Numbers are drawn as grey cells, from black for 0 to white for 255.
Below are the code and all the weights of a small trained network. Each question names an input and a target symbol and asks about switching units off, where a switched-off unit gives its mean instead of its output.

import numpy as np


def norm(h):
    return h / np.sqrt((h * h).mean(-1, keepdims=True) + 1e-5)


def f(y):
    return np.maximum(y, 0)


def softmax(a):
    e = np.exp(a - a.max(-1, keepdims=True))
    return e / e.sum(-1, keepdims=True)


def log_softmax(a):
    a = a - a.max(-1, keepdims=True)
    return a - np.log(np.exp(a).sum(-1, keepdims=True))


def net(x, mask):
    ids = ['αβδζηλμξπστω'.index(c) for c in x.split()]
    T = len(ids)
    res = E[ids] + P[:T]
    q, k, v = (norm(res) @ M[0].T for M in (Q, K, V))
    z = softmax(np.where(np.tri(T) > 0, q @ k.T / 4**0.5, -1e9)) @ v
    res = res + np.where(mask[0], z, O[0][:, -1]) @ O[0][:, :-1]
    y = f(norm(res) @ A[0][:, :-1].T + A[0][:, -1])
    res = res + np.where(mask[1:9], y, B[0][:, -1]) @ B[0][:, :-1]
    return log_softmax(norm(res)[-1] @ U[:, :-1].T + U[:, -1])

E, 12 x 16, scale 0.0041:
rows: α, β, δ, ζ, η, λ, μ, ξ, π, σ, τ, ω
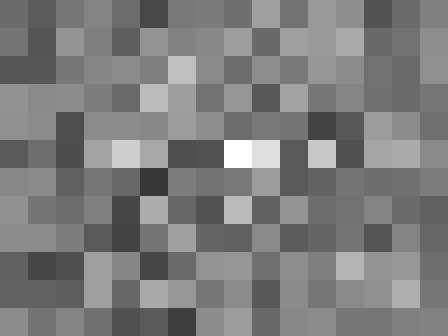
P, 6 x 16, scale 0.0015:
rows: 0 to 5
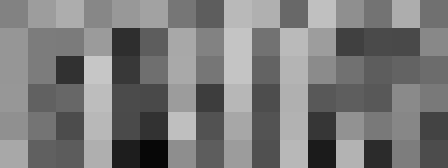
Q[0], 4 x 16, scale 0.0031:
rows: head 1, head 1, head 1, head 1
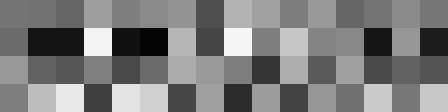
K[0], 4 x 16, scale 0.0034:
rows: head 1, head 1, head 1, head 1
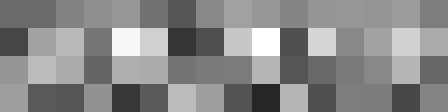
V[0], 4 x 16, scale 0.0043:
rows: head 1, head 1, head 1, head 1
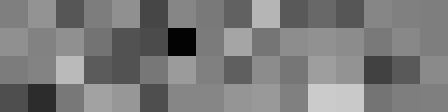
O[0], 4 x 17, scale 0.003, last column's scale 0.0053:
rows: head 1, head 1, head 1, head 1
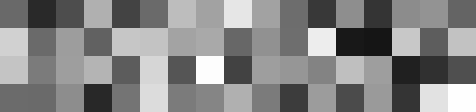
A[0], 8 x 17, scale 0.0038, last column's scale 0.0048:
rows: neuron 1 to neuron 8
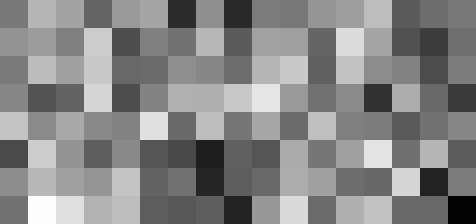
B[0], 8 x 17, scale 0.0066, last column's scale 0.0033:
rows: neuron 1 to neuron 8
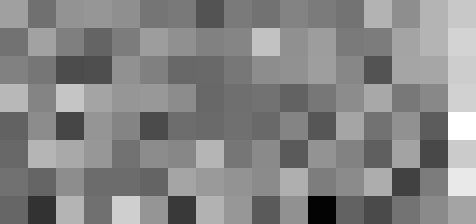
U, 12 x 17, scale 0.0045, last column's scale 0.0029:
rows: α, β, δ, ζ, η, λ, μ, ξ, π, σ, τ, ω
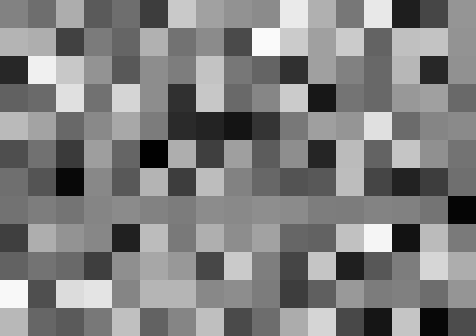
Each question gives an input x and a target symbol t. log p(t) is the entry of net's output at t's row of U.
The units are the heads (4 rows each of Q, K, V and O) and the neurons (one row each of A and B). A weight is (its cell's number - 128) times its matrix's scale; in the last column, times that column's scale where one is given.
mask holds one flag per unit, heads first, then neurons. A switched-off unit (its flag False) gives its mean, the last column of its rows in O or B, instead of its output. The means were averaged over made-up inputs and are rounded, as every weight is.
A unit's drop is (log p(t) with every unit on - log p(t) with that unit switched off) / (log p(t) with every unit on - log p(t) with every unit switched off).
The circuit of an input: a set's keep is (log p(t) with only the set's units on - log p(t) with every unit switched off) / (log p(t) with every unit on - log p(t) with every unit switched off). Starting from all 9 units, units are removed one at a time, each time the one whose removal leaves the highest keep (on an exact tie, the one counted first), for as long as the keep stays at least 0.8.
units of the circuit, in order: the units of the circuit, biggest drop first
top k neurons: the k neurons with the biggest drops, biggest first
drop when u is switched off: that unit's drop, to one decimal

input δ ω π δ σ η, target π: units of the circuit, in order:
head 1
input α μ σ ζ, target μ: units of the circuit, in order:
head 1; neuron 5
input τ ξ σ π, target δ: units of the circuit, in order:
head 1; neuron 6
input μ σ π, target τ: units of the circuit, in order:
head 1; neuron 4
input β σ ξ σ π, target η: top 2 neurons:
neuron 1; neuron 5
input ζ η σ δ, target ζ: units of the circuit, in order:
head 1; neuron 8
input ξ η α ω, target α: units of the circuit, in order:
head 1; neuron 7
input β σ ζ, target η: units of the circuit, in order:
head 1; neuron 5
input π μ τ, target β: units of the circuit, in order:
head 1; neuron 2
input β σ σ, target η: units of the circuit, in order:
head 1; neuron 1
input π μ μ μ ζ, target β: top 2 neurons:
neuron 2; neuron 3
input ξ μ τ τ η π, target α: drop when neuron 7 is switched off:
0.7
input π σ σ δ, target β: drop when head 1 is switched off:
1.2
